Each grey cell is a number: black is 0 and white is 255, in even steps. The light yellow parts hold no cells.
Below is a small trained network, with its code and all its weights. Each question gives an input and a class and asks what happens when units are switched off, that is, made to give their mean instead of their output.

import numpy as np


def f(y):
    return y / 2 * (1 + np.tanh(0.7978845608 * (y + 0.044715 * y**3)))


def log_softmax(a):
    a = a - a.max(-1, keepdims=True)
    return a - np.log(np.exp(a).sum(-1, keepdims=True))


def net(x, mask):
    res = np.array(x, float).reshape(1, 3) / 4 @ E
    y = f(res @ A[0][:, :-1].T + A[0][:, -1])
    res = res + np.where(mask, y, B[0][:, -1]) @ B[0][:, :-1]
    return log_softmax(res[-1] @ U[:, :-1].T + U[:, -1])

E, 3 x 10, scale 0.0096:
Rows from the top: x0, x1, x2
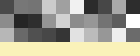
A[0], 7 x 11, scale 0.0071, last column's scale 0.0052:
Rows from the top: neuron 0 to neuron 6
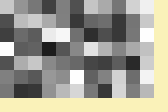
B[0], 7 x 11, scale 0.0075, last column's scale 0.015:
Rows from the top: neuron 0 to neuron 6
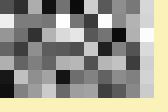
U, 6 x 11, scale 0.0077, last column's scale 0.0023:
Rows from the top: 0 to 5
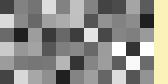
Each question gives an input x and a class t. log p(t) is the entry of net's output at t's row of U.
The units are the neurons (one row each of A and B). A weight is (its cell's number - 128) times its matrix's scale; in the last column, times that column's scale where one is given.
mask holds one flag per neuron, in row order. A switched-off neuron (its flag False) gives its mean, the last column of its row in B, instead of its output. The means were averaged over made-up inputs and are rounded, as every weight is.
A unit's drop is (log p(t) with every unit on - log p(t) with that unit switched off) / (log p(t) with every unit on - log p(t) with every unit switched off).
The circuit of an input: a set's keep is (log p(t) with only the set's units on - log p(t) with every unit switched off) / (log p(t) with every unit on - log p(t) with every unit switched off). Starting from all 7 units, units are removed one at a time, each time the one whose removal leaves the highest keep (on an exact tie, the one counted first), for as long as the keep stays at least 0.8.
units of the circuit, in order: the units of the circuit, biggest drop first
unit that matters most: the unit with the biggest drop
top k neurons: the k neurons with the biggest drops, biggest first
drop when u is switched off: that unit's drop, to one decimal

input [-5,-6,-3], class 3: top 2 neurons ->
[neuron 2; neuron 4]
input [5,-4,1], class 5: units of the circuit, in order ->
[neuron 5; neuron 2]
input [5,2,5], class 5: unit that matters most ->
neuron 2
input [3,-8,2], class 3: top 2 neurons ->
[neuron 4; neuron 6]
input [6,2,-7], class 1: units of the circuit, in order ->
[neuron 1; neuron 4]
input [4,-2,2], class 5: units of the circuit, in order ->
[neuron 2; neuron 5]
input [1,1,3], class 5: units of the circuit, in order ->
[neuron 2; neuron 0; neuron 1]
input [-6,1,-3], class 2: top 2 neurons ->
[neuron 0; neuron 2]
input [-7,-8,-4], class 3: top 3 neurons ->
[neuron 2; neuron 4; neuron 1]
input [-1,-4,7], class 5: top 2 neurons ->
[neuron 5; neuron 2]
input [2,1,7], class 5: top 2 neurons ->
[neuron 2; neuron 5]
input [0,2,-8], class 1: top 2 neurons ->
[neuron 2; neuron 0]
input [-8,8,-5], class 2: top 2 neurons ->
[neuron 0; neuron 3]
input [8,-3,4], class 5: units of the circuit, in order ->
[neuron 5]
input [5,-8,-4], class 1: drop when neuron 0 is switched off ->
0.2
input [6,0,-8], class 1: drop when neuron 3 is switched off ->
0.0
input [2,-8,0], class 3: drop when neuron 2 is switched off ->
0.1
